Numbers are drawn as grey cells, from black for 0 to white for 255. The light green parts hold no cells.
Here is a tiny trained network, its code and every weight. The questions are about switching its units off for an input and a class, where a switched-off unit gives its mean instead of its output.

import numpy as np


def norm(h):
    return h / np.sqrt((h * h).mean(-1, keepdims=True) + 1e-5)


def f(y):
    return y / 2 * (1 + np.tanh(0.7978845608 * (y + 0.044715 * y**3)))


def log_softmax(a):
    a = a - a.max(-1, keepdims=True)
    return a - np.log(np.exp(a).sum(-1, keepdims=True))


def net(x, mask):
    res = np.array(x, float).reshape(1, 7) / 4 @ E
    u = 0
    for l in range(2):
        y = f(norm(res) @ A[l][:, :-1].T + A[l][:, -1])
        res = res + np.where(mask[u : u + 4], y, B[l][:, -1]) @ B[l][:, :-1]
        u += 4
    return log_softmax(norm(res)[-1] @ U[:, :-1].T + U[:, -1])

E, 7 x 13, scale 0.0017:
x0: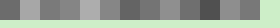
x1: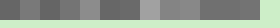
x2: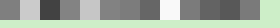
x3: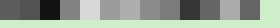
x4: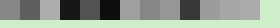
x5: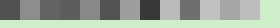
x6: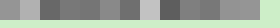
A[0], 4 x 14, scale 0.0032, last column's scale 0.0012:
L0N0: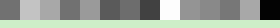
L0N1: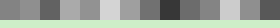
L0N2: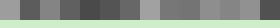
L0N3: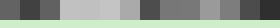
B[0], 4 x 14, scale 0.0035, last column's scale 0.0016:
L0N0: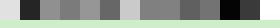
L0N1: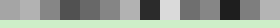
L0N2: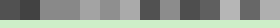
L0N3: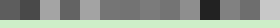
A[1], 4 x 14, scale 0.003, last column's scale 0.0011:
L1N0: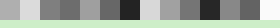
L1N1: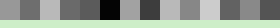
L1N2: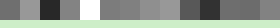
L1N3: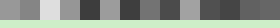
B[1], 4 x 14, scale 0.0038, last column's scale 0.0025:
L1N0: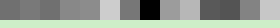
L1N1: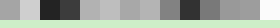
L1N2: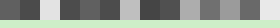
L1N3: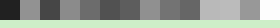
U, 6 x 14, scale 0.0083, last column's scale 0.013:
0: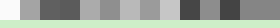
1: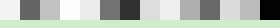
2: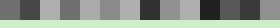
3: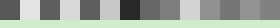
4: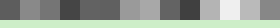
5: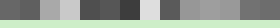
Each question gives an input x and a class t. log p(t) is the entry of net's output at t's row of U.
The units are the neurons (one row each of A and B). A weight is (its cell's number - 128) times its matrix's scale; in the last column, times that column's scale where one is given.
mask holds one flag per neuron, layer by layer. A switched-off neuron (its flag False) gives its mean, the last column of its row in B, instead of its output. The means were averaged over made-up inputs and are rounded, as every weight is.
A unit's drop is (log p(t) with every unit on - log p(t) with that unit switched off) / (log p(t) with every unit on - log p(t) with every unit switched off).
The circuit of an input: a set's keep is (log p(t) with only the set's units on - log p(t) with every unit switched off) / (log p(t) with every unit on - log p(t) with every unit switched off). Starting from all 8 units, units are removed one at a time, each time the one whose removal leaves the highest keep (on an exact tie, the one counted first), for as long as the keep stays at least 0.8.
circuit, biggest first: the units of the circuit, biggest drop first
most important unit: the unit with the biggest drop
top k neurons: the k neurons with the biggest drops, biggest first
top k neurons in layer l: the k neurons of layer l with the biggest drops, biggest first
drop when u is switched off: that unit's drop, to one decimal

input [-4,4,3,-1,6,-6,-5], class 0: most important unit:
L1N3
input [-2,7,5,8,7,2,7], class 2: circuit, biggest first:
[L1N2, L1N3]
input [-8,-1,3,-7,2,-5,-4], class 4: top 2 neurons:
[L1N3, L1N1]
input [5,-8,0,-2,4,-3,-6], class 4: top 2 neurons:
[L0N1, L1N0]
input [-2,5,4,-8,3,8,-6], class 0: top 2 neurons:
[L0N0, L1N1]
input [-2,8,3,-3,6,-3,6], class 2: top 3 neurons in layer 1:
[L1N0, L1N3, L1N1]
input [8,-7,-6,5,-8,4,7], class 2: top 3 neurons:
[L0N3, L0N1, L1N2]
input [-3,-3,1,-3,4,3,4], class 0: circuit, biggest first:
[L1N3, L1N2]
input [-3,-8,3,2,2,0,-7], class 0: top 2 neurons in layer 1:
[L1N1, L1N0]
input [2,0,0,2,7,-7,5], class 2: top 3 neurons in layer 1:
[L1N0, L1N3, L1N1]
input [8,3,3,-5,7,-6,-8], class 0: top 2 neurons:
[L1N1, L0N3]
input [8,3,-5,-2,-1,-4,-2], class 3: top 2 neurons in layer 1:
[L1N0, L1N2]
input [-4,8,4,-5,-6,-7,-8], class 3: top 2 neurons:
[L1N3, L0N0]
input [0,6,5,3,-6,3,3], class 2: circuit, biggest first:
[L1N2]
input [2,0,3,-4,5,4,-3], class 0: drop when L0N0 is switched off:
0.1
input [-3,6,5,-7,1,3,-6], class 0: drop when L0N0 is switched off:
0.0
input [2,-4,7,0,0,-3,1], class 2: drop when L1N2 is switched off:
0.1
